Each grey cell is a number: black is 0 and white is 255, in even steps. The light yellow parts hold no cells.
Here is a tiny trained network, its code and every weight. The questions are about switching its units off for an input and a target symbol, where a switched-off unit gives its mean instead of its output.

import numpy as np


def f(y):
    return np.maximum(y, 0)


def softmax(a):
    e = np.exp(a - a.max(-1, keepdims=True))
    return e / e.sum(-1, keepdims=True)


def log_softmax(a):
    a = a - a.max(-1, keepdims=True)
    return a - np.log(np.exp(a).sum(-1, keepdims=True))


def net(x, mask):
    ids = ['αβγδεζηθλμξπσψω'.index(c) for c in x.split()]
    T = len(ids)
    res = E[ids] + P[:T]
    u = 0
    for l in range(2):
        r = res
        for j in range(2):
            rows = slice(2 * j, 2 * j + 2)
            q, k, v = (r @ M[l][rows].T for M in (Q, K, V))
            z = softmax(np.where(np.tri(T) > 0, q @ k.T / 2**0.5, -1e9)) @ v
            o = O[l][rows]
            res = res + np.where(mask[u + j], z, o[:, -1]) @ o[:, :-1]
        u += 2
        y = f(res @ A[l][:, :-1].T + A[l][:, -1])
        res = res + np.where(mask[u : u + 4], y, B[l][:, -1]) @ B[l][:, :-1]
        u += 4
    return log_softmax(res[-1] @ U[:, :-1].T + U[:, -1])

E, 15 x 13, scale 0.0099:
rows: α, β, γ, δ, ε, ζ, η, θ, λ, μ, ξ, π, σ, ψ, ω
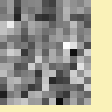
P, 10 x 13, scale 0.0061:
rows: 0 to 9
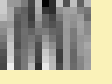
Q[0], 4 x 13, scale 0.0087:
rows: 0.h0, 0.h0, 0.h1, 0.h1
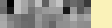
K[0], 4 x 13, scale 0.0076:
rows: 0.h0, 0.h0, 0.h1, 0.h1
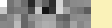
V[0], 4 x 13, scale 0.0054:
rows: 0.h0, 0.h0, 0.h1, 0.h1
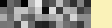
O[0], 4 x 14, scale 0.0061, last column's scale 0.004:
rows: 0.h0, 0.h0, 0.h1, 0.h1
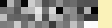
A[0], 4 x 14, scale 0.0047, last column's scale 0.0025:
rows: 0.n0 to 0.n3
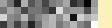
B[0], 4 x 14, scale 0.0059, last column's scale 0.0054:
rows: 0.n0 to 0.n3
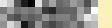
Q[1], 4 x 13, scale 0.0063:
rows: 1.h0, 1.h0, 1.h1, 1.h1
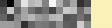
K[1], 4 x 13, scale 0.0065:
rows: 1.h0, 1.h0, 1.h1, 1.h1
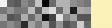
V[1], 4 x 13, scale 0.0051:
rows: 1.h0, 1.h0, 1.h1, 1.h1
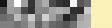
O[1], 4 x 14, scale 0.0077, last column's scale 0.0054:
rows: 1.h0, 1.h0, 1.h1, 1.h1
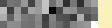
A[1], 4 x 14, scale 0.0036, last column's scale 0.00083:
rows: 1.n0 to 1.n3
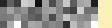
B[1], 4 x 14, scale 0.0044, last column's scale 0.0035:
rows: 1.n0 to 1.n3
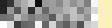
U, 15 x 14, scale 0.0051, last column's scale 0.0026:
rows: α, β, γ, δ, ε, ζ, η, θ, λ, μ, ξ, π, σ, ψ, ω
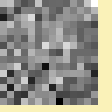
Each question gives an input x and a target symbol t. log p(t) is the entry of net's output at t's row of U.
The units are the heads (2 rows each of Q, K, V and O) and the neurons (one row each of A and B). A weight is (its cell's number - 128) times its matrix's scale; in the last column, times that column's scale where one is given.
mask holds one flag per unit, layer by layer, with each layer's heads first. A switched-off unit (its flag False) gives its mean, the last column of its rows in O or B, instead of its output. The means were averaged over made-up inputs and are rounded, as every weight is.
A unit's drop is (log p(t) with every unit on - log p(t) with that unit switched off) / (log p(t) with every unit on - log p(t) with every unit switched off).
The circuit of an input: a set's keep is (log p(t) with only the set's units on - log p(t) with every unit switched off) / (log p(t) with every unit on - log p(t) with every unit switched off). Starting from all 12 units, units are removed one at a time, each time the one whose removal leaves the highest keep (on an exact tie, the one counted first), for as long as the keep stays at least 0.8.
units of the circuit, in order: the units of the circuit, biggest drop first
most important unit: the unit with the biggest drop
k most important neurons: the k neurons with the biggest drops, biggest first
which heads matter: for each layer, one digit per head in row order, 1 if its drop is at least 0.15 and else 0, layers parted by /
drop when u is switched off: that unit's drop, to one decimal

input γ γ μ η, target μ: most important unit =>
1.h0
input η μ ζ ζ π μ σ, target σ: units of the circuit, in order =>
1.h0, 0.h0
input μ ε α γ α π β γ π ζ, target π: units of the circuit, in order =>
1.h0, 0.h0
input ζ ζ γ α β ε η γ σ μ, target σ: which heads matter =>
10 / 10
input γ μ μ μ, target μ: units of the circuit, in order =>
1.h0, 0.h0, 1.h1
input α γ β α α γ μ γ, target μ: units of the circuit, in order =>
1.h1, 1.h0, 0.h0
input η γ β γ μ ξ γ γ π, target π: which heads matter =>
10 / 10
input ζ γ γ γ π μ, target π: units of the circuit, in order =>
1.h0, 0.h0, 1.n1
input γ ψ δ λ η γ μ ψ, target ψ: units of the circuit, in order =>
0.h0, 1.h0, 1.n2
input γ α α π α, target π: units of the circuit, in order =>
1.h0, 0.h0
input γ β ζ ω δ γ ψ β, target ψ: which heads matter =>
10 / 10
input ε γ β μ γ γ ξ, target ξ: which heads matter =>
10 / 00
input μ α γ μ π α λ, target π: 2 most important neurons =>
0.n2, 1.n1
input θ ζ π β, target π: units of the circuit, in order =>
1.h0
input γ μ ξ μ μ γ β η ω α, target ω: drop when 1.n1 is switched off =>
0.0
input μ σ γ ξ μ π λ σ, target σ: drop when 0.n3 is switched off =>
0.1
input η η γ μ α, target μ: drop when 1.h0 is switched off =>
0.5
